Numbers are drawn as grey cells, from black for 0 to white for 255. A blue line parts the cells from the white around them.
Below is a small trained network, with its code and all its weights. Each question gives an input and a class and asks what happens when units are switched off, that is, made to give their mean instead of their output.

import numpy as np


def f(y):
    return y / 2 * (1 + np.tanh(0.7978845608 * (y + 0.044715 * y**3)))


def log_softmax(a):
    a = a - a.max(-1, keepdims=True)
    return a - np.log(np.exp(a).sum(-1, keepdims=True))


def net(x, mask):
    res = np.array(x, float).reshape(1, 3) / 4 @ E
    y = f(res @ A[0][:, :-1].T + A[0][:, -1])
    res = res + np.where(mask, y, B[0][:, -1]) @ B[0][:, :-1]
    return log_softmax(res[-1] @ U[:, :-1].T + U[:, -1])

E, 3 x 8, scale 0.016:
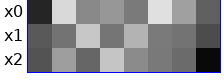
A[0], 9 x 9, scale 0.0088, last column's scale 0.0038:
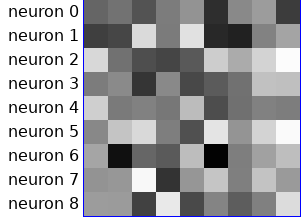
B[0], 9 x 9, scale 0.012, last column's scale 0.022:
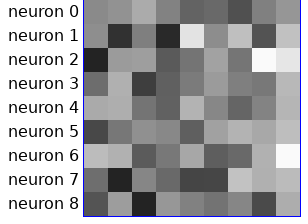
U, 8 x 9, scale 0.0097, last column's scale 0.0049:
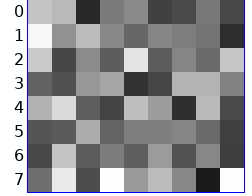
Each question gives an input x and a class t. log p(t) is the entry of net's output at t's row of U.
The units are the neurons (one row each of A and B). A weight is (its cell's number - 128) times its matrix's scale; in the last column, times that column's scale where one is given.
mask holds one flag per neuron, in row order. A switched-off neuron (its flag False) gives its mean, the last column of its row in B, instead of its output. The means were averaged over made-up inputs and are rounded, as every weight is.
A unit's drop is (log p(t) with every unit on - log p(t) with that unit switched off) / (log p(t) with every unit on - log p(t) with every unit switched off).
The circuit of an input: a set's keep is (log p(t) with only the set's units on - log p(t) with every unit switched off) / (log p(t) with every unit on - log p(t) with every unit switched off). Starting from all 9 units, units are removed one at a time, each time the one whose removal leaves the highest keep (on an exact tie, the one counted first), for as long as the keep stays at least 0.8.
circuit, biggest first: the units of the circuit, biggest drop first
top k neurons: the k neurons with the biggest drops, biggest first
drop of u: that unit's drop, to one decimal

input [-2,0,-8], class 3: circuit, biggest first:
[neuron 7]
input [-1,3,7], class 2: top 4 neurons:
[neuron 1; neuron 3; neuron 5; neuron 2]
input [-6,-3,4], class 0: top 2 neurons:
[neuron 2; neuron 8]
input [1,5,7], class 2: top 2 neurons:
[neuron 1; neuron 3]
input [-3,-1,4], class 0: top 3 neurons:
[neuron 2; neuron 5; neuron 1]
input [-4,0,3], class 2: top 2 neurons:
[neuron 2; neuron 3]
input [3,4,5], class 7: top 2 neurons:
[neuron 7; neuron 2]
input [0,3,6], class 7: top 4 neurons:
[neuron 7; neuron 6; neuron 2; neuron 4]
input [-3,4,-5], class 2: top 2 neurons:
[neuron 1; neuron 7]
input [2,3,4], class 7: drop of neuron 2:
0.2
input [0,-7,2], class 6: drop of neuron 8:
-0.1
